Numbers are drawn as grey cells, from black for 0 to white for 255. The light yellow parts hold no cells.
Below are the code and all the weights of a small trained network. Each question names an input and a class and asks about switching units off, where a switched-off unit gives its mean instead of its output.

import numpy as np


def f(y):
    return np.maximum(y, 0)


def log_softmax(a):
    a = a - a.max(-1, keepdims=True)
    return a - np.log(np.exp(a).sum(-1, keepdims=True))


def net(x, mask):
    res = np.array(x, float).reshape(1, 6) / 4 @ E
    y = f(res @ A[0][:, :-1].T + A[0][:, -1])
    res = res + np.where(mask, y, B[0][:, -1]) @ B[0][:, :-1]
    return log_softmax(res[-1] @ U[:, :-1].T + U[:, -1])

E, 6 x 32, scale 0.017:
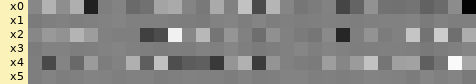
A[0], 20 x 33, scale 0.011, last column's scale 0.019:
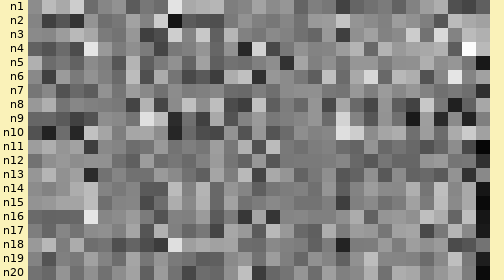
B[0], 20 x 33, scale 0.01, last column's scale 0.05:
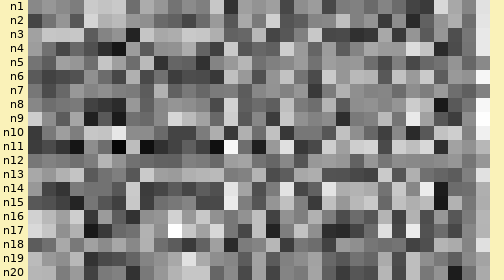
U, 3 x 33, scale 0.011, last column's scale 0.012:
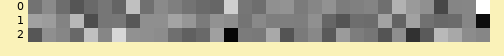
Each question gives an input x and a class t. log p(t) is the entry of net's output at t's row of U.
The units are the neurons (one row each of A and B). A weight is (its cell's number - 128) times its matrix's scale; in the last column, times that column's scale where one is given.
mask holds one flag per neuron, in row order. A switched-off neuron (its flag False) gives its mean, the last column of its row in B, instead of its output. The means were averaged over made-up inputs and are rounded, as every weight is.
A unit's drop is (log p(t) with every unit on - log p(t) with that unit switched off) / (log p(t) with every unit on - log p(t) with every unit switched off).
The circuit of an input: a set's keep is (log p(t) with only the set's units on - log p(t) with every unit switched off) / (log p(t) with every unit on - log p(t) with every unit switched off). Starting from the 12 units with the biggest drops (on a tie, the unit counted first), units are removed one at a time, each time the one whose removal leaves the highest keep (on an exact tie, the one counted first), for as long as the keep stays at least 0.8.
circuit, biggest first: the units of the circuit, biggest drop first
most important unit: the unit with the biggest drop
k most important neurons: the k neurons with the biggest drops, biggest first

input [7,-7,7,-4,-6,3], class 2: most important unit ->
n18
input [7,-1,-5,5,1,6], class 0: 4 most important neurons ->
[n11; n3; n17; n16]
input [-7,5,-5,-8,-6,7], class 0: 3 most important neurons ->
[n3; n8; n4]
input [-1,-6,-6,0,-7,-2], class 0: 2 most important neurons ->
[n3; n8]
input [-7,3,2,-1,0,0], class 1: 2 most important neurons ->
[n16; n6]
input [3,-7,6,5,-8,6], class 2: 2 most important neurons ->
[n18; n1]
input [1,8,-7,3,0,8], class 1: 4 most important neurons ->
[n9; n6; n11; n15]
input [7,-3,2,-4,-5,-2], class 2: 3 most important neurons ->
[n1; n18; n9]
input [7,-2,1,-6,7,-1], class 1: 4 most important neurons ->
[n17; n13; n20; n19]
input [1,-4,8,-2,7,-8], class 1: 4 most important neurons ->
[n3; n17; n20; n11]
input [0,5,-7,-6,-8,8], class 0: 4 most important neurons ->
[n8; n3; n13; n17]
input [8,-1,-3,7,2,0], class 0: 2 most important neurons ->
[n11; n3]
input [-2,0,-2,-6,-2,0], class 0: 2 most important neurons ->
[n3; n13]
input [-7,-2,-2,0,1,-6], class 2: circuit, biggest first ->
[n10]
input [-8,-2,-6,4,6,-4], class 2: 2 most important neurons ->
[n10; n2]
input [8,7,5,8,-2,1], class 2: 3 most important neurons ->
[n18; n1; n9]
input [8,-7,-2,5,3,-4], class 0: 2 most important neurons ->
[n11; n3]
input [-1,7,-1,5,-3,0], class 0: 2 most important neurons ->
[n3; n13]
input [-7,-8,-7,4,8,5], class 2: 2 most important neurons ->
[n10; n2]
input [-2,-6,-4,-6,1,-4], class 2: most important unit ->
n10
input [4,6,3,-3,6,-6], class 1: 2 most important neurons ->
[n17; n20]
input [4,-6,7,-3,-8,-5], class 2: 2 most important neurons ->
[n18; n1]
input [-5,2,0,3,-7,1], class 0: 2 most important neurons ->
[n3; n8]
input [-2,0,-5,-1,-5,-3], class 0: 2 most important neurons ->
[n3; n13]
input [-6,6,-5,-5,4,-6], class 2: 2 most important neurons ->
[n10; n2]
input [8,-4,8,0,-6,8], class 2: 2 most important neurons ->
[n18; n1]
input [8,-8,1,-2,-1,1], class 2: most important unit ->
n9
